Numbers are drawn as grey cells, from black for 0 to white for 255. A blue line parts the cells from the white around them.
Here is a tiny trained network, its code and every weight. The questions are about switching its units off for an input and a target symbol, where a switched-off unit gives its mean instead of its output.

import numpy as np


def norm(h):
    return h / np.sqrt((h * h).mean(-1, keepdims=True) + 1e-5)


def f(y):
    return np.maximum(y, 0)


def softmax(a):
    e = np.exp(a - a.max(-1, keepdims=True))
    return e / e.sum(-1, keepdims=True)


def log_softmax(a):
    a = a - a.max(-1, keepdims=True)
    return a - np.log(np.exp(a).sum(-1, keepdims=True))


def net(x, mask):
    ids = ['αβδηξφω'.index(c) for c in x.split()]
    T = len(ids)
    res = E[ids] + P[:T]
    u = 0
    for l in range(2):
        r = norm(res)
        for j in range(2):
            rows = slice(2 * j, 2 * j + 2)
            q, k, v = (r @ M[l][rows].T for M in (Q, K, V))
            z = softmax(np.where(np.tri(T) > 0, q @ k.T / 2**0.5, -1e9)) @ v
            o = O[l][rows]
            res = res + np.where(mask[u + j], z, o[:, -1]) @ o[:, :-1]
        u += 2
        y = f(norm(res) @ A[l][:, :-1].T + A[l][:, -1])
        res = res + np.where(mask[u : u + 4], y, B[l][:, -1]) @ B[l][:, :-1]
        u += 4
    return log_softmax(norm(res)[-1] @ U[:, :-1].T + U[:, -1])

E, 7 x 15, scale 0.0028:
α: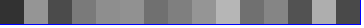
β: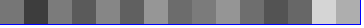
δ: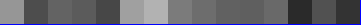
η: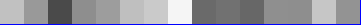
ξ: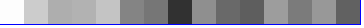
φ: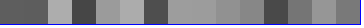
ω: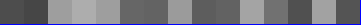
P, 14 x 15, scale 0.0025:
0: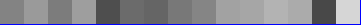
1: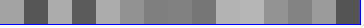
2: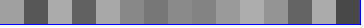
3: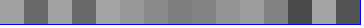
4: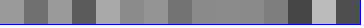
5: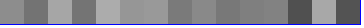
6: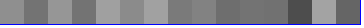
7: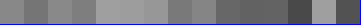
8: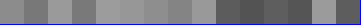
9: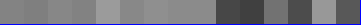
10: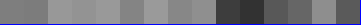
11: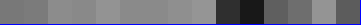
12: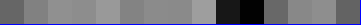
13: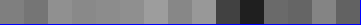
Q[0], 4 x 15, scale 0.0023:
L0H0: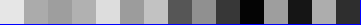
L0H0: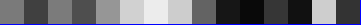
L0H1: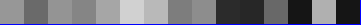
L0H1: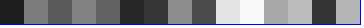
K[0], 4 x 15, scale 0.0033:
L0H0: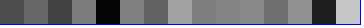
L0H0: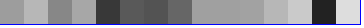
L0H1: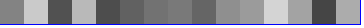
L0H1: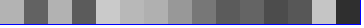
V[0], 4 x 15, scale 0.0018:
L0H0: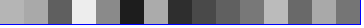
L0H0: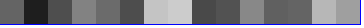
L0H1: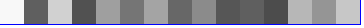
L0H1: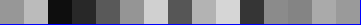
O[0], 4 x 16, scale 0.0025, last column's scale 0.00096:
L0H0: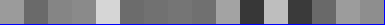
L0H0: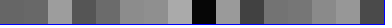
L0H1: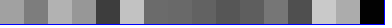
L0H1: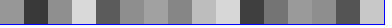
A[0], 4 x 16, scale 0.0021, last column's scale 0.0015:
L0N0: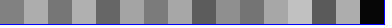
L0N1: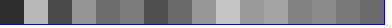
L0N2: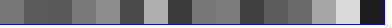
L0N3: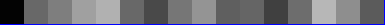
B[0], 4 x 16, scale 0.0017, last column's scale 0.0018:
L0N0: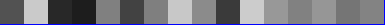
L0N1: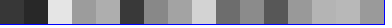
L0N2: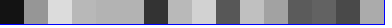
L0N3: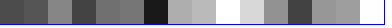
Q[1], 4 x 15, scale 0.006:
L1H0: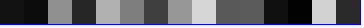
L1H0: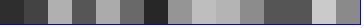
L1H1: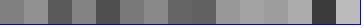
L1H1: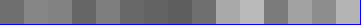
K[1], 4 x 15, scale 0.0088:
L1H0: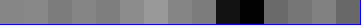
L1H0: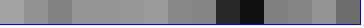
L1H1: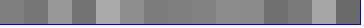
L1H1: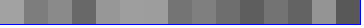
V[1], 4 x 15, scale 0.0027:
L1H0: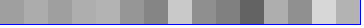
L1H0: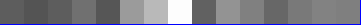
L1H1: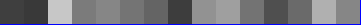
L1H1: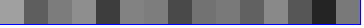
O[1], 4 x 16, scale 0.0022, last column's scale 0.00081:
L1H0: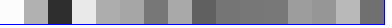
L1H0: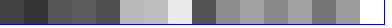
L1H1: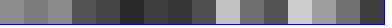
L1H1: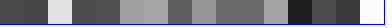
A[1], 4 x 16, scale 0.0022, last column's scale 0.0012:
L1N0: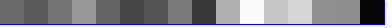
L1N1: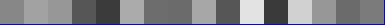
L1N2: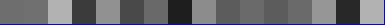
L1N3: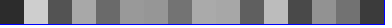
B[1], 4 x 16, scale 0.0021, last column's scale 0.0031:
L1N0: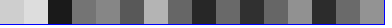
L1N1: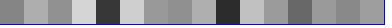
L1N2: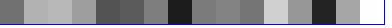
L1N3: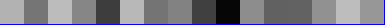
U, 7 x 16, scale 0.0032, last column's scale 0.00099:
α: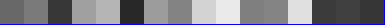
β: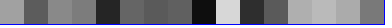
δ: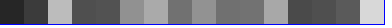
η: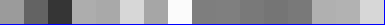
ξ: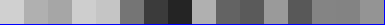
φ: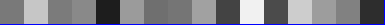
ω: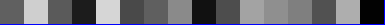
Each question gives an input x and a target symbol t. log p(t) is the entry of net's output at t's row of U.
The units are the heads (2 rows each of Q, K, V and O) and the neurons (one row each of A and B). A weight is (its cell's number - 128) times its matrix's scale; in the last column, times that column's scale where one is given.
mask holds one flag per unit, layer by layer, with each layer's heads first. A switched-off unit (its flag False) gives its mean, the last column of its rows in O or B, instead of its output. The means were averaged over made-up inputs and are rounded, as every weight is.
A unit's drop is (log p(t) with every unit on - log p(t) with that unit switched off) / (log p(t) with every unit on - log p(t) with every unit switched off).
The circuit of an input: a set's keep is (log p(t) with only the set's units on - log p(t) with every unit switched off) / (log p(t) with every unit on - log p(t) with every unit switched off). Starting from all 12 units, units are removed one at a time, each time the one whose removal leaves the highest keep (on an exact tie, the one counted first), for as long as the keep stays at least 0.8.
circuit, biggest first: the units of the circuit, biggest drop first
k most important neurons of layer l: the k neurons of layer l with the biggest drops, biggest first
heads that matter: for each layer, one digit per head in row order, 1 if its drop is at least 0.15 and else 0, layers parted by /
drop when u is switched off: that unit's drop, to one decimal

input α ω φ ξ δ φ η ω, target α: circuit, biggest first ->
[L0H1]
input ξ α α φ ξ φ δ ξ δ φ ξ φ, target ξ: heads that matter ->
00 / 10
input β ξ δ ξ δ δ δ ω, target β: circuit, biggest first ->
[L1H1; L0H0]
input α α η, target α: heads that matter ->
01 / 00
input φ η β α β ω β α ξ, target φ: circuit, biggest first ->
[L0H0; L1N1]
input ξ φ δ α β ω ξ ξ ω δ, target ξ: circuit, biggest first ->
[L0H0; L0H1]
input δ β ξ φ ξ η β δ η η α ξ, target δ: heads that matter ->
00 / 01
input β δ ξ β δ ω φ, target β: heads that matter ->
11 / 01
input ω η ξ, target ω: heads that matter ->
01 / 00
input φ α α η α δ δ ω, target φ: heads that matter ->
10 / 01
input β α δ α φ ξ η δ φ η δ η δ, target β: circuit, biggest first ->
[L1H1; L0N2]
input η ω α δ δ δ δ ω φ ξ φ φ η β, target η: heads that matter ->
00 / 10
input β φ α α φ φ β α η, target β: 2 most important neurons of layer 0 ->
[L0N2; L0N3]
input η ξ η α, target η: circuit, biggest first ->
[L1H0]
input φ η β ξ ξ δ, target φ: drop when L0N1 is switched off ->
0.0
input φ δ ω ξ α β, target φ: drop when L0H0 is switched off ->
1.0
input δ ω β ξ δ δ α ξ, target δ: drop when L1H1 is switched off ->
0.7
